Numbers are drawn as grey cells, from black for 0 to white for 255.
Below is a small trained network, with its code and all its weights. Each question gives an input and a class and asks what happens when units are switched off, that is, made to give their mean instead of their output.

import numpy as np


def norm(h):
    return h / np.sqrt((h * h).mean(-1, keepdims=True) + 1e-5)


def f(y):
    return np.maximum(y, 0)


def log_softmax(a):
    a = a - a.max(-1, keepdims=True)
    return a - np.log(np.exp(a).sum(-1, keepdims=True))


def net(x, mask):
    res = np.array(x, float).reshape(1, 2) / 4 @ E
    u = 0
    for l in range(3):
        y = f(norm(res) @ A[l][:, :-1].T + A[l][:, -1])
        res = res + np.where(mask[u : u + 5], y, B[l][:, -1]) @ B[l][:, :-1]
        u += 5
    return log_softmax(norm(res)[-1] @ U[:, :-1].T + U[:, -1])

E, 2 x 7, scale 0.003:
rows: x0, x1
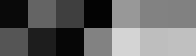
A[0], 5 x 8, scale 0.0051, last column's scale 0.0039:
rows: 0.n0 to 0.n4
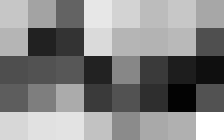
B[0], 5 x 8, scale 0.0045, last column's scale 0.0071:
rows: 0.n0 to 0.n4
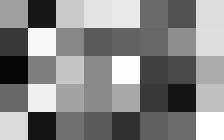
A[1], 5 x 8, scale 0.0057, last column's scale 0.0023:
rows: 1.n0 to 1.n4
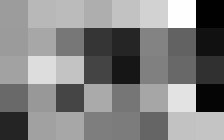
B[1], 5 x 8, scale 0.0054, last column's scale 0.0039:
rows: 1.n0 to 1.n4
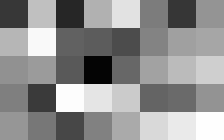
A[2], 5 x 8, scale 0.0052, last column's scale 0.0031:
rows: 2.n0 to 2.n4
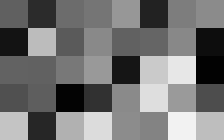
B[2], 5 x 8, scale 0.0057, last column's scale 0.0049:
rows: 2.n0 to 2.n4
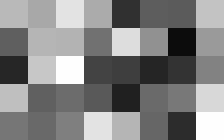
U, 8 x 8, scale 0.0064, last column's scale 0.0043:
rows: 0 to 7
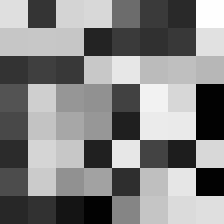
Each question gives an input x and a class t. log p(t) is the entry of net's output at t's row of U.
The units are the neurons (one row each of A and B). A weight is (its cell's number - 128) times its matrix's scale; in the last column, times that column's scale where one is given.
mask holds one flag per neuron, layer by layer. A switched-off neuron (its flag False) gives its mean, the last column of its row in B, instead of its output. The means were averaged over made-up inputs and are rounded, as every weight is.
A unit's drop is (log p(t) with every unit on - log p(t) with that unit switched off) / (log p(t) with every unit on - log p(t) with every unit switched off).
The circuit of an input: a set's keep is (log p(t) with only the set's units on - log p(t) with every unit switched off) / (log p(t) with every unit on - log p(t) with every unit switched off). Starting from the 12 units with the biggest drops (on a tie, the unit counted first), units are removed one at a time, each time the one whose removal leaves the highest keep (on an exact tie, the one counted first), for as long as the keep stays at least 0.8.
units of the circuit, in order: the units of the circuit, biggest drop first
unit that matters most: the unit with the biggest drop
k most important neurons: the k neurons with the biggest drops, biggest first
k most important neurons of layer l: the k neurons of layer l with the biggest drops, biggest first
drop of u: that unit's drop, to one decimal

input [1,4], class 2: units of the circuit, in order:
(0.n4; 0.n3)
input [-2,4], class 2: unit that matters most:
0.n4
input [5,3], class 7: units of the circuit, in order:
(0.n4; 2.n3; 0.n3)
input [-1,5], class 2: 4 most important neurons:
(0.n4; 0.n1; 1.n4; 0.n3)
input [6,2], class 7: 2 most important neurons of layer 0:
(0.n4; 0.n0)
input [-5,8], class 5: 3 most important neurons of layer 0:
(0.n1; 0.n4; 0.n0)
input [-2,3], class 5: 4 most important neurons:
(0.n0; 0.n1; 0.n4; 2.n3)
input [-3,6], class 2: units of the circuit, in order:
(0.n1; 1.n4)
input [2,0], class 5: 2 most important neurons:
(0.n2; 0.n4)
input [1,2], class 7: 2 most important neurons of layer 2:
(2.n3; 2.n0)
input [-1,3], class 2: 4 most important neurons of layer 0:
(0.n4; 0.n1; 0.n3; 0.n0)
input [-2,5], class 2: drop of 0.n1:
0.7
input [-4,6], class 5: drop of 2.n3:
0.2
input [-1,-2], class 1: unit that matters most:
0.n0
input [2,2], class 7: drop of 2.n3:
0.1
